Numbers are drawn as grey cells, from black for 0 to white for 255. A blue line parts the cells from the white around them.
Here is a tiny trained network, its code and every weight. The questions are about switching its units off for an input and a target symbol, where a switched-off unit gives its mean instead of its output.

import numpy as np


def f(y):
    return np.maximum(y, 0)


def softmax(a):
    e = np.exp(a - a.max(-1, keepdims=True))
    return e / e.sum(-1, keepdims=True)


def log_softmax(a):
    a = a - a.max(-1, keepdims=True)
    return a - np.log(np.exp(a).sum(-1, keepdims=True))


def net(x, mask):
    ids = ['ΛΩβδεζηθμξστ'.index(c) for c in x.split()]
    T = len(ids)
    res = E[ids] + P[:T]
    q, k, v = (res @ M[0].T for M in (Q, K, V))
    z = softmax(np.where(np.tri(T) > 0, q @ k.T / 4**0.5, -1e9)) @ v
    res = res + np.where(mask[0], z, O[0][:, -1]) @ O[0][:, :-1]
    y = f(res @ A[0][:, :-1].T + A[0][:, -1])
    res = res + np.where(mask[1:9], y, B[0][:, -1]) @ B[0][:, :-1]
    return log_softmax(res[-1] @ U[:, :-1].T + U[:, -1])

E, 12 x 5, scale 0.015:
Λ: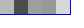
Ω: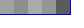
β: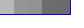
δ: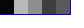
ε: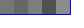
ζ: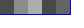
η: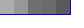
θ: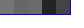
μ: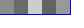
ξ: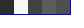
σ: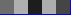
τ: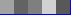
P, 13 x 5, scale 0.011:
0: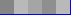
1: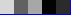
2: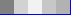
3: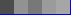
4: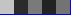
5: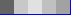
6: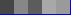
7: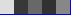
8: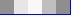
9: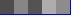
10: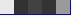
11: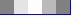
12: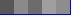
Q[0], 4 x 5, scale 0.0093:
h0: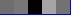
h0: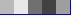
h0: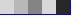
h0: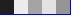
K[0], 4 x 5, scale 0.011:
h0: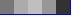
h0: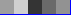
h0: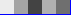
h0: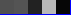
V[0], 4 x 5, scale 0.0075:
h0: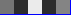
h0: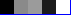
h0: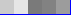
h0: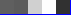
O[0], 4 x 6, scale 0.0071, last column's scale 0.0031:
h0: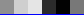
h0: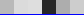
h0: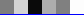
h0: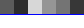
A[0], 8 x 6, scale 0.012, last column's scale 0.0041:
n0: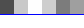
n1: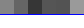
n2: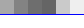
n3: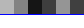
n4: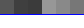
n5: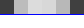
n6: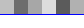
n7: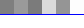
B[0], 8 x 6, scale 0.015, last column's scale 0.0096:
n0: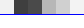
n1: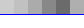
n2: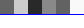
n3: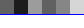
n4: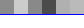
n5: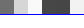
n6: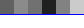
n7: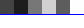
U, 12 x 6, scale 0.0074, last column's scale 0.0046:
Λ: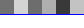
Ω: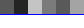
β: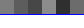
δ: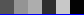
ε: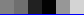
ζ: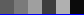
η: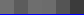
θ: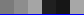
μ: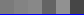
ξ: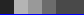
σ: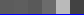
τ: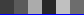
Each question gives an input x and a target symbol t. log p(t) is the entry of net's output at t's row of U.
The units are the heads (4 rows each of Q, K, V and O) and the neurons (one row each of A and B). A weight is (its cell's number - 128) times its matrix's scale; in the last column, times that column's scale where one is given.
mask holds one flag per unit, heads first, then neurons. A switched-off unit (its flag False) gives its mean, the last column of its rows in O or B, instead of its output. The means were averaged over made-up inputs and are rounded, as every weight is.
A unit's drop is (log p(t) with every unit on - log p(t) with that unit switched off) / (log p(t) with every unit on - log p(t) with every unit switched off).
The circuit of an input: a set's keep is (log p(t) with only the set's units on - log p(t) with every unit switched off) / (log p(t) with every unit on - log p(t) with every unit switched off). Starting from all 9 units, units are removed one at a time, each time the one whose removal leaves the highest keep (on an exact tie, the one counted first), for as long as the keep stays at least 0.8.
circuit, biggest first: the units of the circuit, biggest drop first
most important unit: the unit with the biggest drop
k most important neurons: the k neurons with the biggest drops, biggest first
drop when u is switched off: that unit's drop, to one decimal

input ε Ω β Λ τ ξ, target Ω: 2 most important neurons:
n2; n0
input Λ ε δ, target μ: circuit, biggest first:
n0; h0; n5
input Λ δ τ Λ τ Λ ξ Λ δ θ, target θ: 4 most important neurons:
n0; n7; n2; n1
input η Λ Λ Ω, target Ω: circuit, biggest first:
n2; h0
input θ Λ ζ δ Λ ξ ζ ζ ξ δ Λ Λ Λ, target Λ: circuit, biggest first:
n3; n2
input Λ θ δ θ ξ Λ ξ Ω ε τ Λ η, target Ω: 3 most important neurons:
n2; n7; n4
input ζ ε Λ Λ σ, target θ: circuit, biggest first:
n0; h0
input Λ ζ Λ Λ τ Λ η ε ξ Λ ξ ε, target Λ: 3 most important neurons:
n3; n6; n5
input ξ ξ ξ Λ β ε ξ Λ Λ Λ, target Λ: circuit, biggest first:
n2; n3
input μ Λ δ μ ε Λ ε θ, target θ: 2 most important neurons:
n0; n1
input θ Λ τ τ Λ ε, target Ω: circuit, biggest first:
h0; n2
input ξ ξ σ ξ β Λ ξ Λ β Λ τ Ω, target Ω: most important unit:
n7
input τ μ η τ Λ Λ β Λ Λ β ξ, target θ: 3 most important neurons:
n1; n0; n3
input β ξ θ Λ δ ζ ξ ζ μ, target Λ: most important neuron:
n5
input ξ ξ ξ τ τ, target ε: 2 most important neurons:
n5; n6
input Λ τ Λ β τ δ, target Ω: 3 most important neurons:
n0; n2; n5
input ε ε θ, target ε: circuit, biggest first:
n7; n5
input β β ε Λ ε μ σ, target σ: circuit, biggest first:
n4; h0; n7
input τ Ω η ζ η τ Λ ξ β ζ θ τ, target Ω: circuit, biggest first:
n7; n2
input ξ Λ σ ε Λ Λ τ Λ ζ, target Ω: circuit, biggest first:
h0; n2
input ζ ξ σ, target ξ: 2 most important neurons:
n4; n5
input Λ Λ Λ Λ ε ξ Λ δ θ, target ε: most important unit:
n7
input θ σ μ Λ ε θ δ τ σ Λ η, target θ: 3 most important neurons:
n0; n7; n1
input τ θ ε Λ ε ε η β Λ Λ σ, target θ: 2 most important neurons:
n1; n0
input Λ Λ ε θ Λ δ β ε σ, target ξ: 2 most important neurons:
n4; n0
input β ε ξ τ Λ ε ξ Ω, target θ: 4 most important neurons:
n0; n7; n1; n2
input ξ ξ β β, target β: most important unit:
n5
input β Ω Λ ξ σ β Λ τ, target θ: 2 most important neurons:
n0; n6
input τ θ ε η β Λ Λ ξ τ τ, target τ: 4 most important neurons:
n4; n6; n2; n7
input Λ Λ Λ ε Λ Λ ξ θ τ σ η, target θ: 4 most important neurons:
n0; n1; n7; n3
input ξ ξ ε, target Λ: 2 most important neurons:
n2; n6
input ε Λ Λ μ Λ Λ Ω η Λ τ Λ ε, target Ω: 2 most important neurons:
n2; n4
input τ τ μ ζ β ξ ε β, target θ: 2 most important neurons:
n0; n7
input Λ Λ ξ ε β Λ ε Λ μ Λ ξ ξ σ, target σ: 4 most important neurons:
n4; n7; n5; n3
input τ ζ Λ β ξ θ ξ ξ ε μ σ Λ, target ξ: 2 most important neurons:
n0; n5
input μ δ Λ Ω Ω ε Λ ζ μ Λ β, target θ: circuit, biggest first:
n0
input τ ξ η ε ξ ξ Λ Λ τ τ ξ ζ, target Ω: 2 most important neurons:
n2; n0
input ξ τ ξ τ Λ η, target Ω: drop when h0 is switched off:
0.6
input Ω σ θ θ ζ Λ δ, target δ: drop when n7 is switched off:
0.4
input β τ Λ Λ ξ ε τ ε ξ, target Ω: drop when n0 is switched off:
0.2
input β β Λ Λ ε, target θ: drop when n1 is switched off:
0.5
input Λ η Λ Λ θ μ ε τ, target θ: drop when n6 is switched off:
0.1
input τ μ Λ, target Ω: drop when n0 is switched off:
0.4
